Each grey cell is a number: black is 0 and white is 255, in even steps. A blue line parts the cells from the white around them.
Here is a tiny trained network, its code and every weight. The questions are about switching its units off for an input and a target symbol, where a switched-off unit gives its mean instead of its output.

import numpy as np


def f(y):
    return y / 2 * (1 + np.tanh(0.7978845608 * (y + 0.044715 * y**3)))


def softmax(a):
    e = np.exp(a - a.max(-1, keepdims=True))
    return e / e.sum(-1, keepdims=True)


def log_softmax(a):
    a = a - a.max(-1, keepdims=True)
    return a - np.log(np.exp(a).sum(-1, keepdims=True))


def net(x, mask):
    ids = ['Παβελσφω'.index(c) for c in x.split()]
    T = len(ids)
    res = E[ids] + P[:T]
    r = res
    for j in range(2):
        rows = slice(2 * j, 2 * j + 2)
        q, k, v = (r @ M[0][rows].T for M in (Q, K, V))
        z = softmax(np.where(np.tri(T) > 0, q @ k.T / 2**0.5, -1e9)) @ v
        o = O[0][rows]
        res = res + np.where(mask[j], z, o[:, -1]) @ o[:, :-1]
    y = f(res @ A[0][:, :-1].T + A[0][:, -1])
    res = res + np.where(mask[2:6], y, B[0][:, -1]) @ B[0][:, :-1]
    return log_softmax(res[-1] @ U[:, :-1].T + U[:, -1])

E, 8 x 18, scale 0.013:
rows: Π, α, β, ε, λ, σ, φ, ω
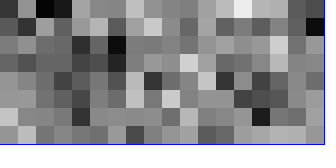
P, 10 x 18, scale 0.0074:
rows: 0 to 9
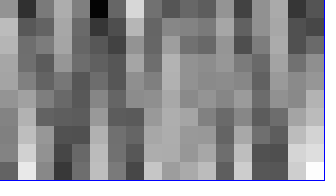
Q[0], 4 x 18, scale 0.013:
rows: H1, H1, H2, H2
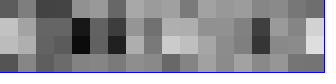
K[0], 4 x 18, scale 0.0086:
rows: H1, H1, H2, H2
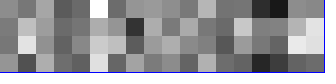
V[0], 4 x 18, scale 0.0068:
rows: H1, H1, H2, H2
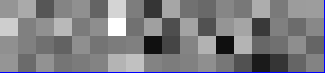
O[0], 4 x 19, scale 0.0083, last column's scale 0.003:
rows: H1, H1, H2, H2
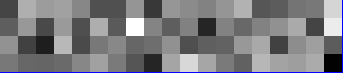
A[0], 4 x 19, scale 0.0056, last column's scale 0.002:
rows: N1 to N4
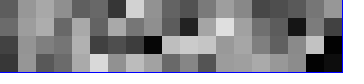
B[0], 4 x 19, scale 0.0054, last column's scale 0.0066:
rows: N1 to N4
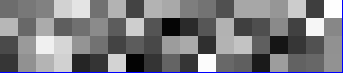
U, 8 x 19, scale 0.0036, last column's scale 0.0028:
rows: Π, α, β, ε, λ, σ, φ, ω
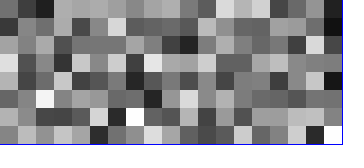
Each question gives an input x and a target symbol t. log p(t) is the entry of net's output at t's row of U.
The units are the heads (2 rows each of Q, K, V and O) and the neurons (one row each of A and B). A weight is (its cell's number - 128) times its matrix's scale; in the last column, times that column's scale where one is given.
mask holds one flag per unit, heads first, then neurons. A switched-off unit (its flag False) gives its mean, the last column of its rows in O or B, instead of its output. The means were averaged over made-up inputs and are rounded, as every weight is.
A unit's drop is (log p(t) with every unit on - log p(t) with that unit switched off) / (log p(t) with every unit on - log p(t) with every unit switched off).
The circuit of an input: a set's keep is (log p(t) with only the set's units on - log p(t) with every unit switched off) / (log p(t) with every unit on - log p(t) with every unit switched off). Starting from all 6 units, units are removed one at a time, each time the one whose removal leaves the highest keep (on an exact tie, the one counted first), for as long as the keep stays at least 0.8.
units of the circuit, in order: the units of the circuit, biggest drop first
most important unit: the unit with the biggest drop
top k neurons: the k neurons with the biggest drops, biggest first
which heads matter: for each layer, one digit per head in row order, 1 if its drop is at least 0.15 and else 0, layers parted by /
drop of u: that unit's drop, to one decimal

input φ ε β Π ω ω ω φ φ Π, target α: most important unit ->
N4
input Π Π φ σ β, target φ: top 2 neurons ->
N1, N4
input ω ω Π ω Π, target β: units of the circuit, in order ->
N2, H1, H2
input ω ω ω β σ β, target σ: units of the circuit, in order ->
H2, N3, H1
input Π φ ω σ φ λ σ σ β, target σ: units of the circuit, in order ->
N3, H2
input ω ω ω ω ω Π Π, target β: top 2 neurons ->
N2, N1
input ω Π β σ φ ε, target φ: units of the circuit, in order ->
H1, H2
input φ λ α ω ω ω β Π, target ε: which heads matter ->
10
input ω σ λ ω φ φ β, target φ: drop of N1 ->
0.1
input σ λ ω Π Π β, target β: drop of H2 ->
0.4
